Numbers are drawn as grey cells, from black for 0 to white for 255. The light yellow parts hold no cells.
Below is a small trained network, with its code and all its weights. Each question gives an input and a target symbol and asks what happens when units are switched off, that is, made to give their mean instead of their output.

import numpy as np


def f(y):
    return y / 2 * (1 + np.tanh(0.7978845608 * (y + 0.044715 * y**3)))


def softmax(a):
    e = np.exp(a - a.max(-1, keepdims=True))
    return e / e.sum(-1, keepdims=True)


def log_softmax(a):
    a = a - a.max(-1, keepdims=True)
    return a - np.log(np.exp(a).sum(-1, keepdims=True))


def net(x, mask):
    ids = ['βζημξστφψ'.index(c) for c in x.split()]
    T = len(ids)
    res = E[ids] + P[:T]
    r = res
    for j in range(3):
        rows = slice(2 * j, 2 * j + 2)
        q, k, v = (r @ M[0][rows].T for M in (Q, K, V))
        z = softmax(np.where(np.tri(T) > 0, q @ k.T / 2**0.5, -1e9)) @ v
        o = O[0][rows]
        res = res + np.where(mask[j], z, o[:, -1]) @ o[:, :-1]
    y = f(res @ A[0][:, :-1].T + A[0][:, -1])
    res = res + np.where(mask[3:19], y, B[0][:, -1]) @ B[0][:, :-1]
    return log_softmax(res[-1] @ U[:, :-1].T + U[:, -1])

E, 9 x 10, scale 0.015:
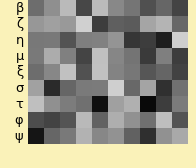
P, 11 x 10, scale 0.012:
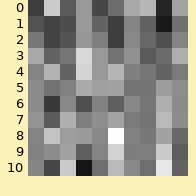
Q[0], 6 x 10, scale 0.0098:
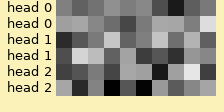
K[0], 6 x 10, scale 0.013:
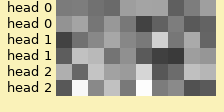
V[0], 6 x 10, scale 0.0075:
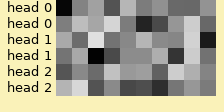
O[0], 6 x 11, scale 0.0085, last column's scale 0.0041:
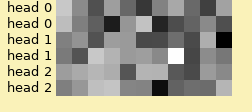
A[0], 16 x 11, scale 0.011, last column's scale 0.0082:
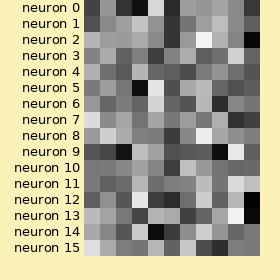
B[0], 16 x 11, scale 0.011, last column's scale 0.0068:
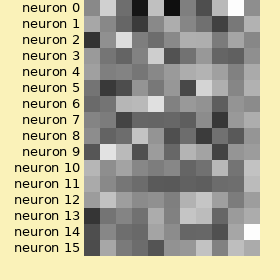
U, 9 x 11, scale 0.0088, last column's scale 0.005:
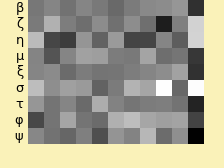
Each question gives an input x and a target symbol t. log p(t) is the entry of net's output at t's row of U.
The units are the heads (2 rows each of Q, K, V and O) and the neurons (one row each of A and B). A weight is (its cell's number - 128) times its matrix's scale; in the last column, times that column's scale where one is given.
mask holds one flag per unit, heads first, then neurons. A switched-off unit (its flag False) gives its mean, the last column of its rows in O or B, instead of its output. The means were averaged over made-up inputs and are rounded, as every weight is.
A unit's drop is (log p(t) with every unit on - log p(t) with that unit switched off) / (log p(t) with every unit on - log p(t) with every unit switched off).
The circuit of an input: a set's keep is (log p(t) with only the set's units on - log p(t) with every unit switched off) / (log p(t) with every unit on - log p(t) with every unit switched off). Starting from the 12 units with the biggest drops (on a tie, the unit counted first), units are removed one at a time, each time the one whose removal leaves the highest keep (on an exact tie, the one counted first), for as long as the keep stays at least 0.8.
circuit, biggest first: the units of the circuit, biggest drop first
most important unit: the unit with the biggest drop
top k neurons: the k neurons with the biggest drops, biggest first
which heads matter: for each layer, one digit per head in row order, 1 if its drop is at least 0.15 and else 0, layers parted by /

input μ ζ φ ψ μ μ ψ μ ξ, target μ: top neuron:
[neuron 5]
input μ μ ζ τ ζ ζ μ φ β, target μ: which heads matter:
011
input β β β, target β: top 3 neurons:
[neuron 0; neuron 5; neuron 15]
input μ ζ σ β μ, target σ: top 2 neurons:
[neuron 14; neuron 10]
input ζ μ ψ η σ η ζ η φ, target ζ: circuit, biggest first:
[head 1; neuron 9; neuron 11]
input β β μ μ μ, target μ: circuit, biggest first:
[head 1; neuron 5; head 2]
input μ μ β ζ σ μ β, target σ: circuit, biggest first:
[head 0; neuron 14]
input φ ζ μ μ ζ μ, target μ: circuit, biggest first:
[head 1; neuron 6; neuron 5; head 2]
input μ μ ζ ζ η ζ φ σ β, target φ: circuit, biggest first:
[head 2; neuron 15]
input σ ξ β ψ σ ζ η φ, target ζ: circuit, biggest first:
[head 1; neuron 9]
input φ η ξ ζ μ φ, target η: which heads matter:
010
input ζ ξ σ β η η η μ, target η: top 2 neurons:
[neuron 7; neuron 5]
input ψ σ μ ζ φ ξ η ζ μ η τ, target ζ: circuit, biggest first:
[neuron 7; neuron 5]
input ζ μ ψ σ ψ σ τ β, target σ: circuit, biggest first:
[neuron 14]
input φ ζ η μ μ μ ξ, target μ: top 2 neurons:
[neuron 6; neuron 5]
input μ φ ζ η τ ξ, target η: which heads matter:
001
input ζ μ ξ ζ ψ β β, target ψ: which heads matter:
101
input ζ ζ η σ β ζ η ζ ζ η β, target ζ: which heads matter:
001
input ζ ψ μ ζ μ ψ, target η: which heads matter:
010
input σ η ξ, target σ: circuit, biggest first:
[neuron 10; head 0]
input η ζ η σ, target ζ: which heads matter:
100
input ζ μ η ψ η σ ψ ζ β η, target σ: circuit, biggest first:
[head 1; neuron 14; head 0]
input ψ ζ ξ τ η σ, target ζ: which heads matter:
010
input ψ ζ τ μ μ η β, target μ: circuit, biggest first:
[head 1; neuron 6; neuron 5]
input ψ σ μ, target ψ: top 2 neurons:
[neuron 15; neuron 7]
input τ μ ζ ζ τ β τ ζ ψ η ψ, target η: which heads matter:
110
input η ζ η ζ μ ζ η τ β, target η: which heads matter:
001
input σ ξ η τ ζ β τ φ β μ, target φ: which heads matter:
011
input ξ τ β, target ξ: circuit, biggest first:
[neuron 0; head 2; neuron 5]
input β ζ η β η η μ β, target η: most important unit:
neuron 7
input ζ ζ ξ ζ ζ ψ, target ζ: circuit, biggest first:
[neuron 9]
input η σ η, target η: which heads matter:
010
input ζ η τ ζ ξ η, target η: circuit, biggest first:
[head 1; neuron 9; neuron 15]
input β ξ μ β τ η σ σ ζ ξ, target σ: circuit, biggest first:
[head 0; neuron 14]
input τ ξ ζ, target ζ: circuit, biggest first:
[neuron 14]
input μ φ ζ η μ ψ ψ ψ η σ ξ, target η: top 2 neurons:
[neuron 7; neuron 5]
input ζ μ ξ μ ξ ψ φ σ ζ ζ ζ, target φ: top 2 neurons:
[neuron 13; neuron 11]
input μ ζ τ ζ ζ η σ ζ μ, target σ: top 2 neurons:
[neuron 14; neuron 5]
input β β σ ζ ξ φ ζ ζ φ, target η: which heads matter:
110
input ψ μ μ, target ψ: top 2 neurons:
[neuron 15; neuron 5]
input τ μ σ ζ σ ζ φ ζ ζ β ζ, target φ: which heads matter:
100
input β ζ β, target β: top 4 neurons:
[neuron 0; neuron 5; neuron 15; neuron 7]
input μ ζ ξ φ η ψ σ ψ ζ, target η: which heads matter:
100
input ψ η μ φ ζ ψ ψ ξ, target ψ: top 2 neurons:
[neuron 7; neuron 15]
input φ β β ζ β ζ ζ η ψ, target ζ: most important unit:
head 1
